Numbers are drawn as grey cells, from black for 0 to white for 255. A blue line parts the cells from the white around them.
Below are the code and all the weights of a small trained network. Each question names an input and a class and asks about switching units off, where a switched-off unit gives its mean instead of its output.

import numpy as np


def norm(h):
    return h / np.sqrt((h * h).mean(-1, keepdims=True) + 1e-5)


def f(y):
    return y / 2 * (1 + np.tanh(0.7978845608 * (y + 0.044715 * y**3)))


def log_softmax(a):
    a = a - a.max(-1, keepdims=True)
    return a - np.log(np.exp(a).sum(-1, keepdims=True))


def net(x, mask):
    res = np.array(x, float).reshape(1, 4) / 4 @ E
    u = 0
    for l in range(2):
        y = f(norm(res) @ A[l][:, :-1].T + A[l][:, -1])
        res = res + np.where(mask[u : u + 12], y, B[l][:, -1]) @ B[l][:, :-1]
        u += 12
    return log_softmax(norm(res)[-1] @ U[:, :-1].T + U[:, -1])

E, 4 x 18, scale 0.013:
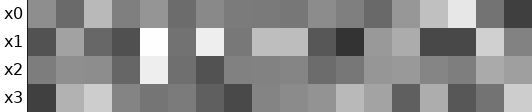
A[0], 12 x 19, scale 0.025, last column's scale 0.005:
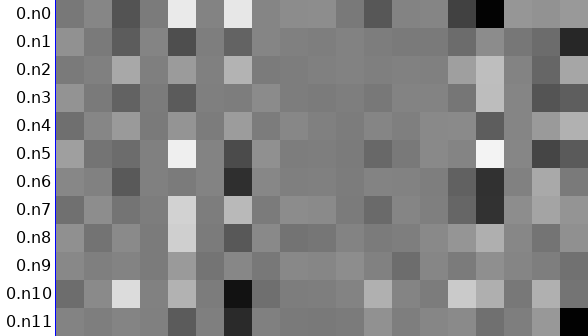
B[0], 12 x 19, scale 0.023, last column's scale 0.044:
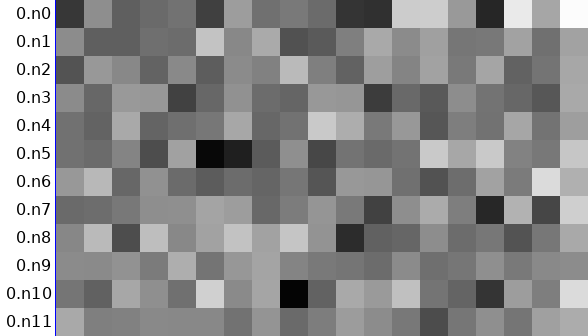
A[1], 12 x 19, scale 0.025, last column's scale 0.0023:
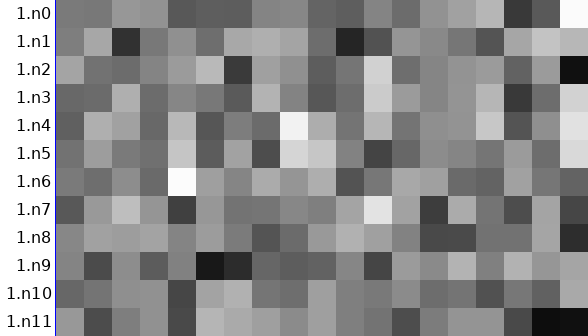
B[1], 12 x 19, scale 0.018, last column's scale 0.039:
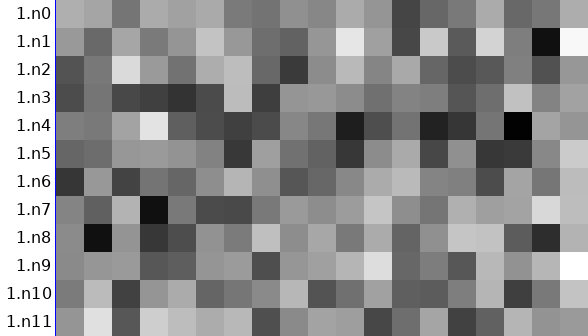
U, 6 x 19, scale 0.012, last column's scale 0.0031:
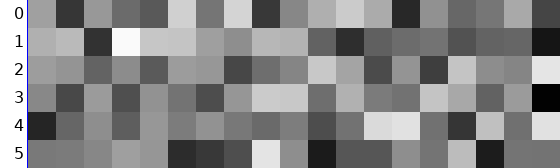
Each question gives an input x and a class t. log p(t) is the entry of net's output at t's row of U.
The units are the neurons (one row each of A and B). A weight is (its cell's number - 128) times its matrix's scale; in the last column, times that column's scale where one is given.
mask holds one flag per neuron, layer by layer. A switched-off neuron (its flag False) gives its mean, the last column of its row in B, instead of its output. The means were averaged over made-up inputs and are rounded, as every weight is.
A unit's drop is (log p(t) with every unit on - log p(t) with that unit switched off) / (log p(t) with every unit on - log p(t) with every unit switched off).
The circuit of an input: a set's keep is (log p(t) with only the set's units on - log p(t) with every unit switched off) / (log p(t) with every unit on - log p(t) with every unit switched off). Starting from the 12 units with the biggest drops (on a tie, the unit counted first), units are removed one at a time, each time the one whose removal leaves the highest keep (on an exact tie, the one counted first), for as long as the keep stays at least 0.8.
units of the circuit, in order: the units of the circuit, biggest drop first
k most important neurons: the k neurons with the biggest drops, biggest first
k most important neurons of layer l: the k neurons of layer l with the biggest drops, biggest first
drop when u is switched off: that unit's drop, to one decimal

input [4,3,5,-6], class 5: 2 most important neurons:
0.n5, 0.n10
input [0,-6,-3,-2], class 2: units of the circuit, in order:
0.n7, 1.n5
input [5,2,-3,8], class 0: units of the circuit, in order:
0.n0, 0.n10
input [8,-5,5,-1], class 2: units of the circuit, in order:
0.n0
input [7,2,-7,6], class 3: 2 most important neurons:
0.n0, 0.n7
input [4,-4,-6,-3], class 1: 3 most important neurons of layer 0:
0.n0, 0.n5, 0.n3
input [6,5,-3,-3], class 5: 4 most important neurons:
0.n10, 0.n5, 0.n2, 1.n4
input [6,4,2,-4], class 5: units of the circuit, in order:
0.n5, 0.n10
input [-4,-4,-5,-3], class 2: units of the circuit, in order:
0.n10, 0.n7
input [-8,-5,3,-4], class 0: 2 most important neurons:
0.n0, 0.n5
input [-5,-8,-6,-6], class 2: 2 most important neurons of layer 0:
0.n10, 0.n7
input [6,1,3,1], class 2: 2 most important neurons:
0.n10, 0.n0
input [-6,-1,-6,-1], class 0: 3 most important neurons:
0.n0, 0.n5, 0.n7
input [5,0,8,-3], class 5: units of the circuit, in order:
0.n5
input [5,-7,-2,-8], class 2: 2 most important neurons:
0.n5, 0.n1
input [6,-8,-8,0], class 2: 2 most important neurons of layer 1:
1.n11, 1.n5
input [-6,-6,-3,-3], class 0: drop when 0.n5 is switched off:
0.2
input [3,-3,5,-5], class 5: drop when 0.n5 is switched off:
0.5
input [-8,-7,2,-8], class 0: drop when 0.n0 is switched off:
0.7
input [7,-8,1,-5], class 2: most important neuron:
0.n5
